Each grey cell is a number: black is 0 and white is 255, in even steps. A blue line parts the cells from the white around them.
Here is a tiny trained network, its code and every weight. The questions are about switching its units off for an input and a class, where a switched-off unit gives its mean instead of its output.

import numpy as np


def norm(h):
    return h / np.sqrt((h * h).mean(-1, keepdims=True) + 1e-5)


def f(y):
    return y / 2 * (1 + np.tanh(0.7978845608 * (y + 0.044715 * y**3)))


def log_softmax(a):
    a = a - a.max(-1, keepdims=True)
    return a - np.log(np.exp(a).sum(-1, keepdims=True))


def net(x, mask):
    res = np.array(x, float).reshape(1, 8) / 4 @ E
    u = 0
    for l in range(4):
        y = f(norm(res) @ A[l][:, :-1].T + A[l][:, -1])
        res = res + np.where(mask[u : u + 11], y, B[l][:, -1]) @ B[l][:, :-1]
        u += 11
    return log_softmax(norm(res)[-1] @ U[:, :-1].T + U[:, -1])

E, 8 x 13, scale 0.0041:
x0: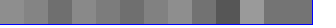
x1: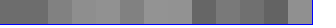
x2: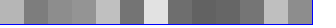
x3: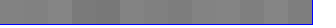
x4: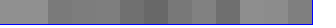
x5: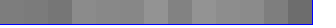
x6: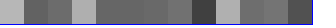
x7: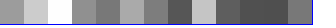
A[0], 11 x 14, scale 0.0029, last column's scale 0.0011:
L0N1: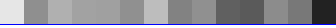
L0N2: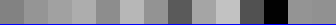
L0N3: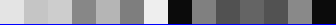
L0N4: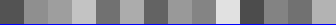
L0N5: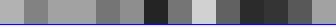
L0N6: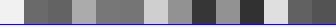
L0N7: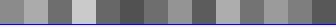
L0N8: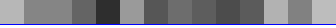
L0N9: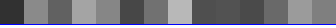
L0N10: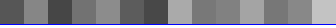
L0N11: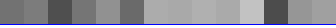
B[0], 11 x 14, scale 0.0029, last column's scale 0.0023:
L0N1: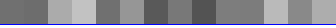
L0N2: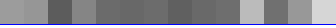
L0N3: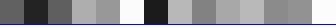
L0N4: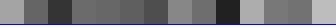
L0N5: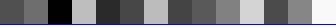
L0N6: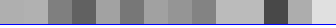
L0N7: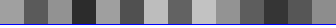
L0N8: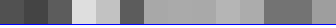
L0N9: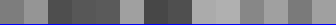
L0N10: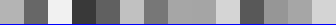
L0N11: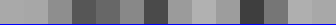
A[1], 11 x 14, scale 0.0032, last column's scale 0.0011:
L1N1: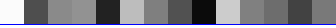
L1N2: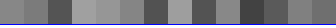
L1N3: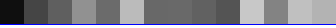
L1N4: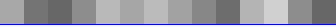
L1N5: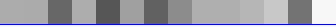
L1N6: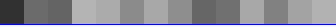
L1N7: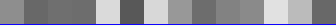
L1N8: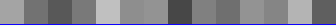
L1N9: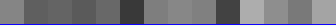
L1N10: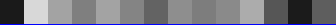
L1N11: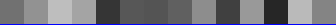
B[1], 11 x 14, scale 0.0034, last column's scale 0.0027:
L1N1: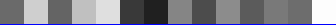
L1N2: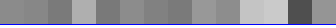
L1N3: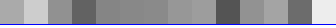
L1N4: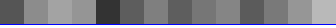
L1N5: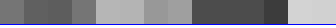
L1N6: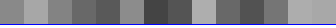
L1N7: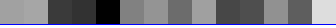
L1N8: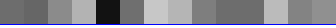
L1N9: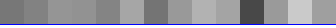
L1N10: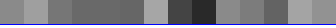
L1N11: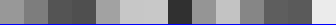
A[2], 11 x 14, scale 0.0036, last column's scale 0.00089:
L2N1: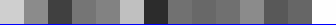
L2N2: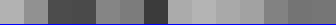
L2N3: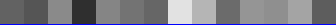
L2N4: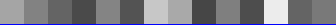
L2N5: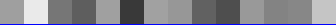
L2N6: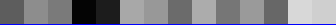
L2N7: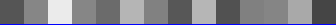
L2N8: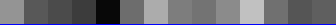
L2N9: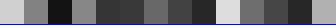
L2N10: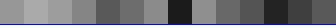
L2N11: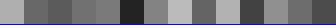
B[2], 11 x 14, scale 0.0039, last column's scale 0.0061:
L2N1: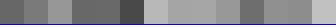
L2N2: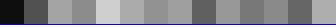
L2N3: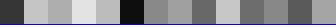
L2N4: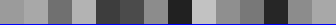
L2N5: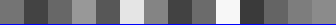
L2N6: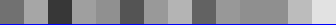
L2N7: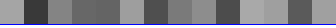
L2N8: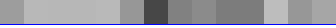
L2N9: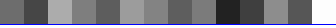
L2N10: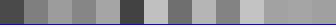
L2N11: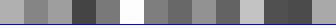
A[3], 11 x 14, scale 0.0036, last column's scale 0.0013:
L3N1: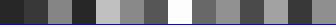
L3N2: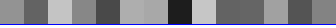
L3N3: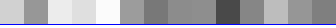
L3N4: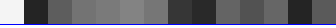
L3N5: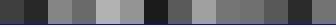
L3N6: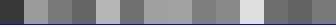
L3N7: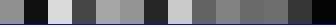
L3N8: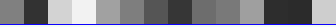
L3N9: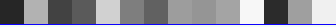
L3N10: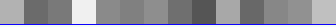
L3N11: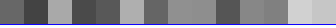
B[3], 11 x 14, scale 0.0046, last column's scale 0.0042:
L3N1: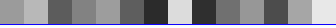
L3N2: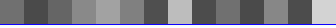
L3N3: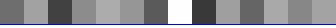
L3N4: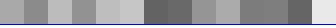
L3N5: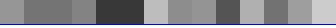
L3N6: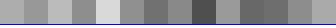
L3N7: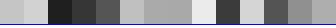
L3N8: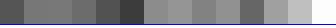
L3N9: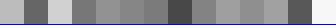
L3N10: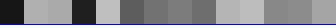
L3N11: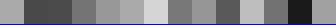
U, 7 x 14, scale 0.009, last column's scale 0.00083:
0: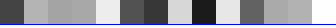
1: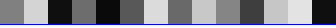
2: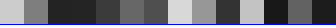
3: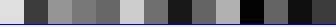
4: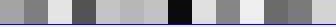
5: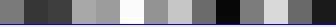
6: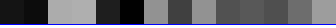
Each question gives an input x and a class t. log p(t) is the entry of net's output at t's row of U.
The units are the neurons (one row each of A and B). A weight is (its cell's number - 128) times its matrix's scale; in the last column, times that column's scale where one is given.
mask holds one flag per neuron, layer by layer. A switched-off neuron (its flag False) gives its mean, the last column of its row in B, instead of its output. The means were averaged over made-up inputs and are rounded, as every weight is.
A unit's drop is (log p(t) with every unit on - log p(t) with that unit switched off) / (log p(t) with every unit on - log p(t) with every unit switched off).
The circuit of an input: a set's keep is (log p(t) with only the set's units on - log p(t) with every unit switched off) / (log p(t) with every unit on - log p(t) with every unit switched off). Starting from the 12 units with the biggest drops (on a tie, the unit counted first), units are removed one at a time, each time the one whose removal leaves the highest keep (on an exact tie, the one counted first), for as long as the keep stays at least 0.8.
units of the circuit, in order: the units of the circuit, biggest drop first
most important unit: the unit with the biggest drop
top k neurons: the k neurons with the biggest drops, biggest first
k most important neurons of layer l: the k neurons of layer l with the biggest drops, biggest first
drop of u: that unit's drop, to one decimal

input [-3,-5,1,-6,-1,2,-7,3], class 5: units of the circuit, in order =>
L2N7, L3N3, L2N4
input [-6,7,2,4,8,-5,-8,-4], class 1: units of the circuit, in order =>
L1N7
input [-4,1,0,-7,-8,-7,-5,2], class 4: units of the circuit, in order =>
L2N9, L3N9, L3N1
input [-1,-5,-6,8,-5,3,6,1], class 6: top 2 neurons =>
L0N5, L0N3
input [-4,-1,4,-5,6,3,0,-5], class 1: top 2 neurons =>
L1N7, L1N1
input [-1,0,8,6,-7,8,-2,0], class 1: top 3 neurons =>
L1N7, L2N9, L0N6
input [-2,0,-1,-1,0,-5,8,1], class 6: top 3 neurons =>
L3N8, L2N9, L3N5
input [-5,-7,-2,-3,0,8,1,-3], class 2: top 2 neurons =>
L3N7, L2N6
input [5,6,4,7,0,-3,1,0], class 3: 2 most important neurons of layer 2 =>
L2N6, L2N3
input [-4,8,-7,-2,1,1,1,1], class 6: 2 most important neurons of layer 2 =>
L2N9, L2N11
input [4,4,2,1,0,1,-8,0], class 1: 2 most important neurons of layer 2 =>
L2N6, L2N9
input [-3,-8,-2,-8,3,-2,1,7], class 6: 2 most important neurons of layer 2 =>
L2N6, L2N11
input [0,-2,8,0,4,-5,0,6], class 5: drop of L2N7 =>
0.4
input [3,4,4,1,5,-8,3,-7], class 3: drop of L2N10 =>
0.0
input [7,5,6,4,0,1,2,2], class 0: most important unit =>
L0N3
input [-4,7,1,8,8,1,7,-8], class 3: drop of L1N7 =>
0.1
